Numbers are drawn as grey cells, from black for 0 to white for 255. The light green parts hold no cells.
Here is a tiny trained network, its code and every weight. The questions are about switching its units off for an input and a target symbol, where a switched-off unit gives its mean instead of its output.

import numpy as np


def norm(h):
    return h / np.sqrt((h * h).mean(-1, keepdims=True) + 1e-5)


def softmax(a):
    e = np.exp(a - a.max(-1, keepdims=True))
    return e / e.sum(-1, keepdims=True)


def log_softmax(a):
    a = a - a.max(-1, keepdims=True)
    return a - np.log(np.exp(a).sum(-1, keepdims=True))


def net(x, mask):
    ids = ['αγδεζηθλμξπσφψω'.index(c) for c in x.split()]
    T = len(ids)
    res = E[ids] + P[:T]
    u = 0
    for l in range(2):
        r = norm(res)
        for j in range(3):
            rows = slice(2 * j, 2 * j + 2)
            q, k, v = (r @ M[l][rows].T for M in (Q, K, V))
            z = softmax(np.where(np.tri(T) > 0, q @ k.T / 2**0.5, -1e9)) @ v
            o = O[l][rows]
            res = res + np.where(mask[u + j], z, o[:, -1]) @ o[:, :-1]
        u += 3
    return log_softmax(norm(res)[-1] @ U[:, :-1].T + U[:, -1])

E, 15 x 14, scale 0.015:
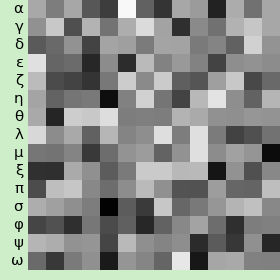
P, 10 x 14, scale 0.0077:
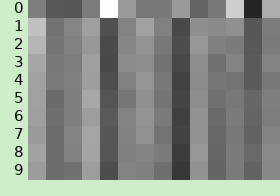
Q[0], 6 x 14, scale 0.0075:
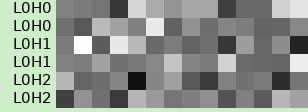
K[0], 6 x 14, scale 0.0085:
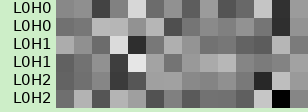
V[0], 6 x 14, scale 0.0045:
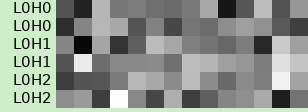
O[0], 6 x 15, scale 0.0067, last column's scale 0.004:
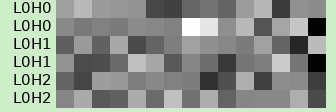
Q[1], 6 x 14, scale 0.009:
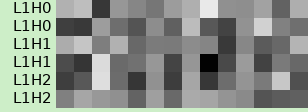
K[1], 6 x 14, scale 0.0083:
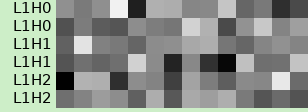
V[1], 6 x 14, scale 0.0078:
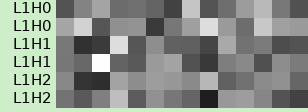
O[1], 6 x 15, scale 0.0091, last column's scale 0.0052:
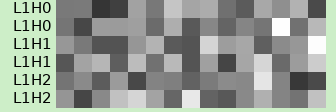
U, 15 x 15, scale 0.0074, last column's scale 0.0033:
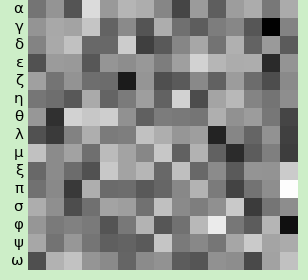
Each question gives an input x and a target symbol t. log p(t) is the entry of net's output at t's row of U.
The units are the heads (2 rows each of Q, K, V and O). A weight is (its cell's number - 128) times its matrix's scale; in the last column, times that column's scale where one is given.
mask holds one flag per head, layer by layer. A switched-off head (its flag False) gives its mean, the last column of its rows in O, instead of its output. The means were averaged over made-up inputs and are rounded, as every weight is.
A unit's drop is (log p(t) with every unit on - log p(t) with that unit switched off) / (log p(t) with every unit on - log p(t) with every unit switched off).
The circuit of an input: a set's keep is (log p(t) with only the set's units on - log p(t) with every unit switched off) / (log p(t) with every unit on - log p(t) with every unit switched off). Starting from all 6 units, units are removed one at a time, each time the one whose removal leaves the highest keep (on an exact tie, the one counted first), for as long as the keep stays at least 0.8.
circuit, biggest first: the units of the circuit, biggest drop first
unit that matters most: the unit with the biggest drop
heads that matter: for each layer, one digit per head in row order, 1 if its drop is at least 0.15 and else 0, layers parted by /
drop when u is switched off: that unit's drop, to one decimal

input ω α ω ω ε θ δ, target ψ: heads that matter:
110 / 110
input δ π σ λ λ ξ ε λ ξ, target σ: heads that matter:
001 / 100
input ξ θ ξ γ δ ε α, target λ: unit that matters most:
L0H0
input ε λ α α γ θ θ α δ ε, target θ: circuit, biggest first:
[L0H2, L0H0, L1H2]
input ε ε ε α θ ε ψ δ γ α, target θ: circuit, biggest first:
[L0H2, L0H0, L1H2]
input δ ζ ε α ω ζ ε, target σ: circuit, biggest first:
[L1H0, L0H2]
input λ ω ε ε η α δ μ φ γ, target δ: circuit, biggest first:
[L0H2, L1H1, L1H0]
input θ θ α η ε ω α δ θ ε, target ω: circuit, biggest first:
[L0H2, L1H1, L0H0]
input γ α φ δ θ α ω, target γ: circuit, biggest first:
[L0H2, L1H0]
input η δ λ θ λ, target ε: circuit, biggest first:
[L0H2, L1H2, L0H1, L1H1]
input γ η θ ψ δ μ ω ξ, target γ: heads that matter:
011 / 000
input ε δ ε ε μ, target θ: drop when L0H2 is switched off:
0.3
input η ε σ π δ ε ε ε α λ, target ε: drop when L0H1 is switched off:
0.4
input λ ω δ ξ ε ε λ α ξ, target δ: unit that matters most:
L0H2
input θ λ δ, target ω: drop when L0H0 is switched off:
0.4
